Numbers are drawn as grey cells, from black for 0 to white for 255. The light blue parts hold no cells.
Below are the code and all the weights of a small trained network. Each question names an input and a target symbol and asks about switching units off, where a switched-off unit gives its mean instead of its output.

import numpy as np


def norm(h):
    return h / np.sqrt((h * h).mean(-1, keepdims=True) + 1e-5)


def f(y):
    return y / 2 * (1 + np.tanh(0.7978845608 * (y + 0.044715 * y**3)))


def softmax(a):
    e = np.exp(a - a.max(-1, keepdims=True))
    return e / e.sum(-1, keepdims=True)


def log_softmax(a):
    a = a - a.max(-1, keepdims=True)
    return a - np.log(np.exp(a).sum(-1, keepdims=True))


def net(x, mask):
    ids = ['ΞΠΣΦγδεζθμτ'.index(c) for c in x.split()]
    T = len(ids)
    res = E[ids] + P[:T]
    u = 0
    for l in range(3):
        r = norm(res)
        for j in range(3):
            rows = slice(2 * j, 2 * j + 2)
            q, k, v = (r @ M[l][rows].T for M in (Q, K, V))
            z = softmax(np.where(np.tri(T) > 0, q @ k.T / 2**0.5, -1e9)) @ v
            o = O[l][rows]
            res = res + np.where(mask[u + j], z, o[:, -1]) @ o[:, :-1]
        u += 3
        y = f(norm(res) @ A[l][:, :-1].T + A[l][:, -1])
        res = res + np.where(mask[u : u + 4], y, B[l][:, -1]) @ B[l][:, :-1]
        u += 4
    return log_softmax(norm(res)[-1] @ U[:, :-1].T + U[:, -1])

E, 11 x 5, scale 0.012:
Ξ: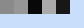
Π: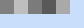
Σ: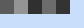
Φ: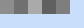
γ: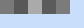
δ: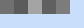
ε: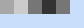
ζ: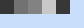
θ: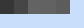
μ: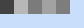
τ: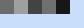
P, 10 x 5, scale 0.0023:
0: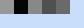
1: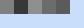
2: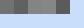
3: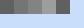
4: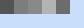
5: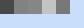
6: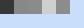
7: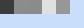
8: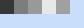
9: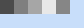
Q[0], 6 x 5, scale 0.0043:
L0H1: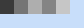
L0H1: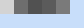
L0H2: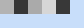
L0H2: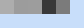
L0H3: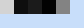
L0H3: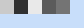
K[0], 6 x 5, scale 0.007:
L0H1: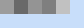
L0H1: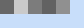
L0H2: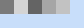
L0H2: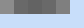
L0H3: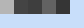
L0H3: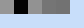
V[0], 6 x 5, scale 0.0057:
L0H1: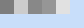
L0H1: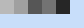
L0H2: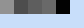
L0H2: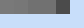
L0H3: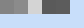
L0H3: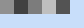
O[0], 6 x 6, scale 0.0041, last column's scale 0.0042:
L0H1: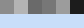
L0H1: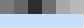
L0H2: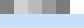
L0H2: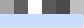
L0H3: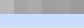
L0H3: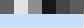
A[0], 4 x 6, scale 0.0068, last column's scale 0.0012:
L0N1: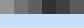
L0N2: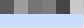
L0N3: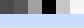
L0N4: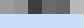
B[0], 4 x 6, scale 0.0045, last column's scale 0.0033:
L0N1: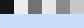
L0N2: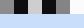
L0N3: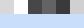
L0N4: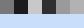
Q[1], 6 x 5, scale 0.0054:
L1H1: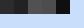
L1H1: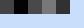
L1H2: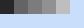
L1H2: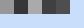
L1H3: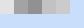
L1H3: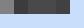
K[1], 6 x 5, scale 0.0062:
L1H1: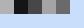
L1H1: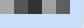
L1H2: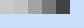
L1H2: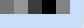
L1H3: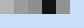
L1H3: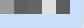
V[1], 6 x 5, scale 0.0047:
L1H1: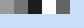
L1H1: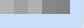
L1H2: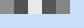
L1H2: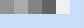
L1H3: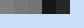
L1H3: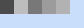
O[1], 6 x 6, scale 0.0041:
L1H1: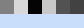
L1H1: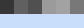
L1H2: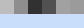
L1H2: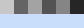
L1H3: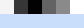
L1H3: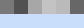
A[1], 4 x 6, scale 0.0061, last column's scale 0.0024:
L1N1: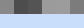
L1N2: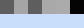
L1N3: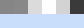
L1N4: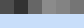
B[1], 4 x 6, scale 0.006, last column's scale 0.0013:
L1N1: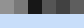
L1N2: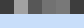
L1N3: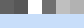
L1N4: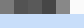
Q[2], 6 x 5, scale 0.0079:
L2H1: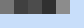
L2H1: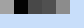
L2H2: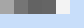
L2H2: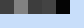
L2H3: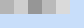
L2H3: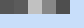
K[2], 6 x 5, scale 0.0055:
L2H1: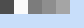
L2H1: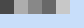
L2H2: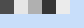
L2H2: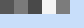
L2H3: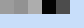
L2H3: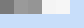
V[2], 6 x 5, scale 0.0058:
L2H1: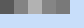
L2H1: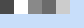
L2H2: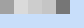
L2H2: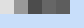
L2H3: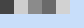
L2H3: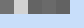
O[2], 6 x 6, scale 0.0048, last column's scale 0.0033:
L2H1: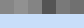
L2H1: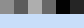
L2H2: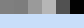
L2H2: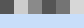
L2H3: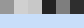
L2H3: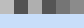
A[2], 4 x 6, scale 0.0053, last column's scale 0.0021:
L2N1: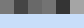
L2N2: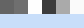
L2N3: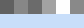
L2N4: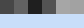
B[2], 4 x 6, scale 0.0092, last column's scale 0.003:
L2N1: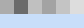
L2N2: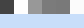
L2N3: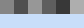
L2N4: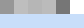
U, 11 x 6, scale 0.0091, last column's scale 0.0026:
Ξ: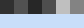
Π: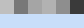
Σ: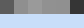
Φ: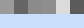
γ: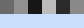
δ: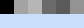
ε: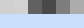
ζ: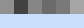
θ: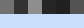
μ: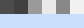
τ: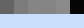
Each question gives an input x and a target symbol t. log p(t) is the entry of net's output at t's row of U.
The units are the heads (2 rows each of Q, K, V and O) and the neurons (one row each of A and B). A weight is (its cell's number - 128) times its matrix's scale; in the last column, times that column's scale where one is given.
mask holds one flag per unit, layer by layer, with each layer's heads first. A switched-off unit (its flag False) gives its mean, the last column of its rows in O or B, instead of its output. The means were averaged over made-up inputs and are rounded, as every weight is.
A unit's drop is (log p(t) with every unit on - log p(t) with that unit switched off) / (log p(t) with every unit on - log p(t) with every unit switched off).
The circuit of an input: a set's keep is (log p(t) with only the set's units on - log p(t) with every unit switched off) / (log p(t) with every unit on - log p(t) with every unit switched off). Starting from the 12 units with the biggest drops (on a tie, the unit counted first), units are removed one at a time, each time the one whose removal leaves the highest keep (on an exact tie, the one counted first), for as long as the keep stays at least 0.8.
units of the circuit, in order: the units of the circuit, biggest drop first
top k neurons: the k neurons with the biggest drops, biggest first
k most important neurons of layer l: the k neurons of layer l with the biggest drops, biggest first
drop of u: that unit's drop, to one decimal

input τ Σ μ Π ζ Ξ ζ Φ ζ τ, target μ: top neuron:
[L0N3]
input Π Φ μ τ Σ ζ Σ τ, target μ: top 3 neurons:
[L0N1 L0N3 L2N1]
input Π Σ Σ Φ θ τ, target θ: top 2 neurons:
[L0N2 L0N4]
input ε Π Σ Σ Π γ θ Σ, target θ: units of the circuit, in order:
[L0N2 L2H1]
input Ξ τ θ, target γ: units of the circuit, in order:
[L0N3 L1H1]
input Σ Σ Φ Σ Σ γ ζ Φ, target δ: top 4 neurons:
[L2N2 L2N1 L2N3 L2N4]
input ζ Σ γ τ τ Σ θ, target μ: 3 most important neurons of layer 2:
[L2N4 L2N2 L2N1]
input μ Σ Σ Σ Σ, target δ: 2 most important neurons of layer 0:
[L0N3 L0N4]
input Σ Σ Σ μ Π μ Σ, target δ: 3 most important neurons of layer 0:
[L0N1 L0N3 L0N2]
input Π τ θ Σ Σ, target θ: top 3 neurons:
[L0N2 L0N4 L2N2]
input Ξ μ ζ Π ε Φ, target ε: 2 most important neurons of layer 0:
[L0N3 L0N2]
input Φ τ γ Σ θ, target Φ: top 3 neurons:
[L2N1 L2N4 L2N2]
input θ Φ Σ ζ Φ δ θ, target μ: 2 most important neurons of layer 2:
[L2N4 L2N2]
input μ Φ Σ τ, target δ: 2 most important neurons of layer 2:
[L2N4 L2N3]
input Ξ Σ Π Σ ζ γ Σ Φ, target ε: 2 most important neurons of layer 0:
[L0N3 L0N4]
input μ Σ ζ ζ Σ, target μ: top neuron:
[L0N1]
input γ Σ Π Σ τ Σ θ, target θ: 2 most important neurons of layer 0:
[L0N2 L0N4]
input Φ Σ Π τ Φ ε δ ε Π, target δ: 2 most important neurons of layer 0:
[L0N2 L0N3]
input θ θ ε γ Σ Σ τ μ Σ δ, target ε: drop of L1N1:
-0.1
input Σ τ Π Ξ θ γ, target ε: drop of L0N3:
0.4
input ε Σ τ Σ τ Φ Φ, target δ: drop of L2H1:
0.1
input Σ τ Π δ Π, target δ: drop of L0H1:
0.0
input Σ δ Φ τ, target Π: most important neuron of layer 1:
[L1N3]
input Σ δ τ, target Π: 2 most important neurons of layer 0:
[L0N1 L0N3]
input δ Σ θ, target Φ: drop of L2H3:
0.5
